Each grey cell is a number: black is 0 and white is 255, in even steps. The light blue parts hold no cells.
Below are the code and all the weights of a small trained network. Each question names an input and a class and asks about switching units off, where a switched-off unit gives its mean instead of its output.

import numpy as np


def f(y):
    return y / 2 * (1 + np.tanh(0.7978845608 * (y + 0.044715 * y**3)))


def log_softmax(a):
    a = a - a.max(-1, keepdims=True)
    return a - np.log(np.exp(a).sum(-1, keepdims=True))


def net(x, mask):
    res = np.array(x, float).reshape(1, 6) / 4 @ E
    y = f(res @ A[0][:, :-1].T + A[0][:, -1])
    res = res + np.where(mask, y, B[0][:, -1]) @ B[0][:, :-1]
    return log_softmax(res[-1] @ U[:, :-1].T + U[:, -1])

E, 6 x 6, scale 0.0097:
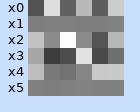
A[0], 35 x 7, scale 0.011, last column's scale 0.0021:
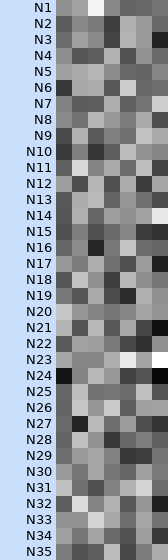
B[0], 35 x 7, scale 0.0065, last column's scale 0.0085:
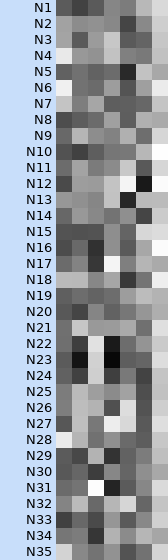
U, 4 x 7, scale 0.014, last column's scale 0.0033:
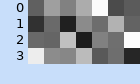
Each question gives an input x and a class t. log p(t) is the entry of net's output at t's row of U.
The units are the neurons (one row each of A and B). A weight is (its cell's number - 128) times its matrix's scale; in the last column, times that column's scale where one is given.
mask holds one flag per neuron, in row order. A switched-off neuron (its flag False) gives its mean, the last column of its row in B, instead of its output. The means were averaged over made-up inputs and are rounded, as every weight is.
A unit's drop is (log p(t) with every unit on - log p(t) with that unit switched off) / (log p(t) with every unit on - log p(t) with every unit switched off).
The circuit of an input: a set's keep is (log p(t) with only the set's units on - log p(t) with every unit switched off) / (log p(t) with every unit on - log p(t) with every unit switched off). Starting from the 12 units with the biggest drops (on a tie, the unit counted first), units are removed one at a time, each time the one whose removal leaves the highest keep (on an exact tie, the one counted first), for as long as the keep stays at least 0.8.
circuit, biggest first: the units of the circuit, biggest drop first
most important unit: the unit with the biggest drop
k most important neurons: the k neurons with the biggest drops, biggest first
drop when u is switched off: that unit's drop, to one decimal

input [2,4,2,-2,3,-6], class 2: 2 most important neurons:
N12; N27
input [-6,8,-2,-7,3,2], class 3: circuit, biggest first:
N6; N18
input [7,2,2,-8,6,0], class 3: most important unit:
N18
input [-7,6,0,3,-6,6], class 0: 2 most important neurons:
N27; N12
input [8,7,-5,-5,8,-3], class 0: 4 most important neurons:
N11; N32; N9; N25
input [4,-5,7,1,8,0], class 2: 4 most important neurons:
N31; N23; N26; N16
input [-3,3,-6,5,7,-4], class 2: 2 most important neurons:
N31; N23
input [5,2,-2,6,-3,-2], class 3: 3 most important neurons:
N35; N12; N4
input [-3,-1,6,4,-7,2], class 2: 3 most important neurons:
N22; N24; N29
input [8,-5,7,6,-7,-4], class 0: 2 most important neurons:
N26; N32
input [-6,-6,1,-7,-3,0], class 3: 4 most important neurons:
N6; N13; N18; N28
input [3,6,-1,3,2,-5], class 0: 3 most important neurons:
N6; N18; N22
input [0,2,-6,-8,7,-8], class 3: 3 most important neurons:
N18; N6; N3
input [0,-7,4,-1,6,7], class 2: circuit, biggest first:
N23
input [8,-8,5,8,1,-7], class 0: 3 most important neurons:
N26; N11; N32
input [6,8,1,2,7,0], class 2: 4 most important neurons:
N31; N23; N12; N27
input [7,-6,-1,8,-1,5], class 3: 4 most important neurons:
N35; N4; N12; N7
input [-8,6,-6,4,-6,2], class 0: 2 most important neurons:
N27; N12
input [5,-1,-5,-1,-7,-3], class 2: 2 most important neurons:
N22; N24
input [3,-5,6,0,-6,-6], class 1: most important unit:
N17
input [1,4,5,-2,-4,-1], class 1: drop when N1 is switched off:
0.1
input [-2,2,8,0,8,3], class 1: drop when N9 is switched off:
0.0
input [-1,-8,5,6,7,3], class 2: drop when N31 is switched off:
0.4
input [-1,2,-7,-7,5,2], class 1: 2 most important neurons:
N10; N16
